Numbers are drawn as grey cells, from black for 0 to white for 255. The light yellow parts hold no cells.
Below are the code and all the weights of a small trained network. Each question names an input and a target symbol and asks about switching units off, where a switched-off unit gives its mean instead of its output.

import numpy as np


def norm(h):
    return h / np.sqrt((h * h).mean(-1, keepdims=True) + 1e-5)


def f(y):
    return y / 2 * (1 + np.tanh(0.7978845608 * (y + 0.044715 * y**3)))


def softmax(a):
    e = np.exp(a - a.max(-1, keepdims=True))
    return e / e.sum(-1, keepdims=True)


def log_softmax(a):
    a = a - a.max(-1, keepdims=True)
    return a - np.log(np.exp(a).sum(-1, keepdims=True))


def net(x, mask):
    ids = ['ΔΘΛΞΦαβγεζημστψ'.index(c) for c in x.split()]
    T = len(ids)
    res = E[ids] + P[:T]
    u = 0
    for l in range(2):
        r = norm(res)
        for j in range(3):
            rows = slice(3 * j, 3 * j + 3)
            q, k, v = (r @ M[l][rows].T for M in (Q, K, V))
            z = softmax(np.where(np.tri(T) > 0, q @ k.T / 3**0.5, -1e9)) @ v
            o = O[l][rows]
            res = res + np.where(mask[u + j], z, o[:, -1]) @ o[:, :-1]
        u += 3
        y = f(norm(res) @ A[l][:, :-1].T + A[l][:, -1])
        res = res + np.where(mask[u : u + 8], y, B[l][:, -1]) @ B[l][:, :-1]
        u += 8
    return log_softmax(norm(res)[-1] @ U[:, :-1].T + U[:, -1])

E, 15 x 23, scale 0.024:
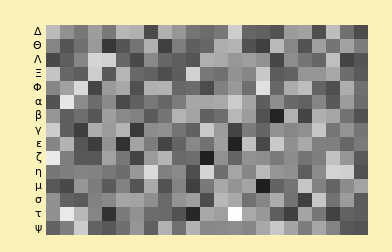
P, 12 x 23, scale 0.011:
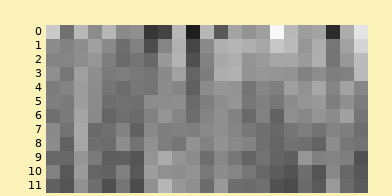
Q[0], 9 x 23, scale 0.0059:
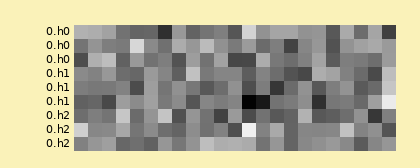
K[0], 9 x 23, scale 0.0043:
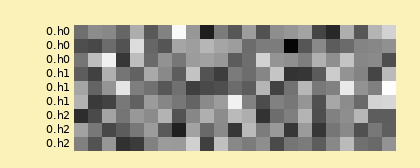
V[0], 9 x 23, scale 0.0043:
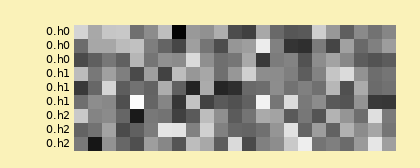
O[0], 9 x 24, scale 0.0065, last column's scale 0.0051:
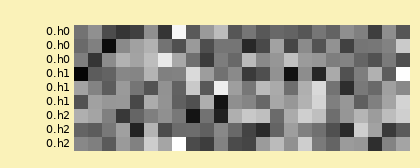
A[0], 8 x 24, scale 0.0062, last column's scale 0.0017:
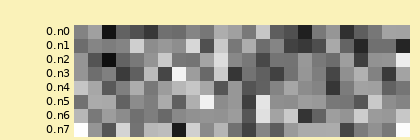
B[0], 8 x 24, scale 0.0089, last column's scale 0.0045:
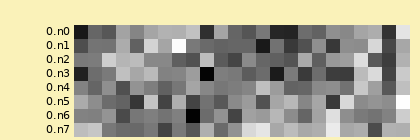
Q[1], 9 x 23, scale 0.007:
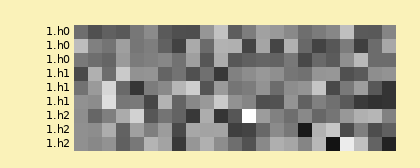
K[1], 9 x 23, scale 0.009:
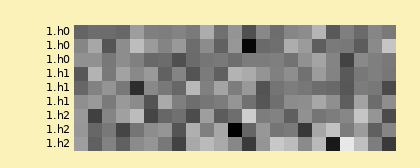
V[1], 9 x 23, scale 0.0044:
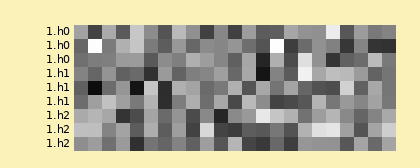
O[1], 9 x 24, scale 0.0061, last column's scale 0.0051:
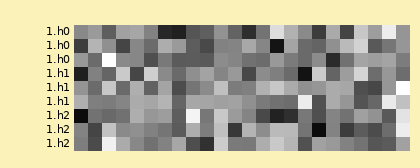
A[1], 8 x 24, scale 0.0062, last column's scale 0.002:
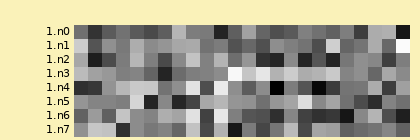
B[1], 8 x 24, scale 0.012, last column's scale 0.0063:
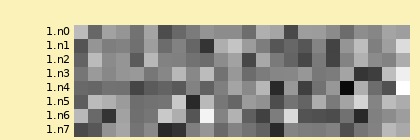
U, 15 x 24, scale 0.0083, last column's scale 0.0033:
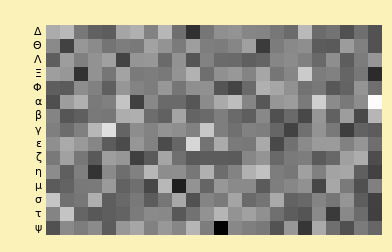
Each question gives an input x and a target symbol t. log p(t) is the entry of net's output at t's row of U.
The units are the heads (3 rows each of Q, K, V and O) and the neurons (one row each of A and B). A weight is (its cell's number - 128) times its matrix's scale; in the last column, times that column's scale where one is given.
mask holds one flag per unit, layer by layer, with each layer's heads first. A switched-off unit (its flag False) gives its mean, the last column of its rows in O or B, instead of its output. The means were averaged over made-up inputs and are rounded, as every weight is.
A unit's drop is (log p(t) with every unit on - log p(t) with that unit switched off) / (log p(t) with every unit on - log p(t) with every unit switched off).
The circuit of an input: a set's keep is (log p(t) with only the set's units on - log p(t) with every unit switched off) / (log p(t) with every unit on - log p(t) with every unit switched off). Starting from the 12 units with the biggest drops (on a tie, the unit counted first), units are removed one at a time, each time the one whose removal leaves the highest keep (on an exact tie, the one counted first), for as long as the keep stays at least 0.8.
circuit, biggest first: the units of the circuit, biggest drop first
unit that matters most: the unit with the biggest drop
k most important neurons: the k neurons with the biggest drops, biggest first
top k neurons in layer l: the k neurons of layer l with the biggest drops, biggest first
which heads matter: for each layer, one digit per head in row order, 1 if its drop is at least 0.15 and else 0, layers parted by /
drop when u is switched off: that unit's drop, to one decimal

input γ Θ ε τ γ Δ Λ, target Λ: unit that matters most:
1.n5
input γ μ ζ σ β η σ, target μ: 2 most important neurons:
0.n3, 1.n4
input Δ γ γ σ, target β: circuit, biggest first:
0.h1, 0.n7
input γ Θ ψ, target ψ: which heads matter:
101 / 010
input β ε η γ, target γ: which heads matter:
110 / 000
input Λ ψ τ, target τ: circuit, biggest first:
1.h1, 0.h0
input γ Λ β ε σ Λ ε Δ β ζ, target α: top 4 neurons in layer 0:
0.n7, 0.n0, 0.n6, 0.n4
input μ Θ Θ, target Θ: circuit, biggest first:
1.h0, 1.h2
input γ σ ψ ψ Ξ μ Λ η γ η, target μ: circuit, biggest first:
0.h2, 1.n4
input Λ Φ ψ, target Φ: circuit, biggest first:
1.n1, 0.h2
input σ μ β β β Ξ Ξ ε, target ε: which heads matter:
000 / 001
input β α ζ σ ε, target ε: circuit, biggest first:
1.n5, 0.n5, 1.h2
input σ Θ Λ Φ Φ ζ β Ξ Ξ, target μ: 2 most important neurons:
0.n3, 0.n6
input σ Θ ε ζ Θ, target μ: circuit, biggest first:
0.h1, 1.n4
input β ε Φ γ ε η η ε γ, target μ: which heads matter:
110 / 000
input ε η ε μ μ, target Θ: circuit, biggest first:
0.h1
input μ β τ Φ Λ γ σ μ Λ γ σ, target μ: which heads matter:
100 / 000
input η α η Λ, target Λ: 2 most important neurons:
0.n5, 1.n5
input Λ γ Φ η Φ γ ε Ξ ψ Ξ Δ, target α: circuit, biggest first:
0.h1, 0.n5
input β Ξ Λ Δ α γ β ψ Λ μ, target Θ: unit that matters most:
1.n0
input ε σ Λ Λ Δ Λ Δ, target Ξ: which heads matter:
110 / 000
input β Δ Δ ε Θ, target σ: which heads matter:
010 / 000
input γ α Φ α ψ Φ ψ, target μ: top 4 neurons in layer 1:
1.n4, 1.n3, 1.n5, 1.n2
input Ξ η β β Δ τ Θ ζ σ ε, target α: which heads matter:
000 / 000
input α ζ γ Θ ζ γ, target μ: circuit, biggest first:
0.h1, 1.n4
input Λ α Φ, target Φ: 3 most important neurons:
1.n7, 0.n5, 1.n3
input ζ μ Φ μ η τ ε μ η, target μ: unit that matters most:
0.h2
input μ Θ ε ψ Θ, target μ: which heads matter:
110 / 011
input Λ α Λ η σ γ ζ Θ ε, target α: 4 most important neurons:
1.n5, 1.n4, 1.n6, 1.n1
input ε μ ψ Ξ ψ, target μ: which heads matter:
111 / 010
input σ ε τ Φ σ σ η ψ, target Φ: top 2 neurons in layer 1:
1.n5, 1.n1
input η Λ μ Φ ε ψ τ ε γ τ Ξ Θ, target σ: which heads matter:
110 / 001
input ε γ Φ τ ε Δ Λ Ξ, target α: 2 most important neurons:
0.n7, 0.n6
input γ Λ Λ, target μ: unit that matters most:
0.h2
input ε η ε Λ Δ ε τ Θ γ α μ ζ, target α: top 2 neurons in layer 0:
0.n0, 0.n7
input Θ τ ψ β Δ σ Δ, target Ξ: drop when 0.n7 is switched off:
0.9
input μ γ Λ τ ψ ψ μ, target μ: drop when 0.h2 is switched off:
0.2
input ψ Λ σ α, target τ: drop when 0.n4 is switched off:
0.1
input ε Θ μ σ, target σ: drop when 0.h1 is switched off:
0.2
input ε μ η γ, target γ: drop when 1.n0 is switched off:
0.1
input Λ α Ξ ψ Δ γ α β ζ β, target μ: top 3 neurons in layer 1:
1.n4, 1.n3, 1.n6
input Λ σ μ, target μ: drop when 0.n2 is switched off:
0.0
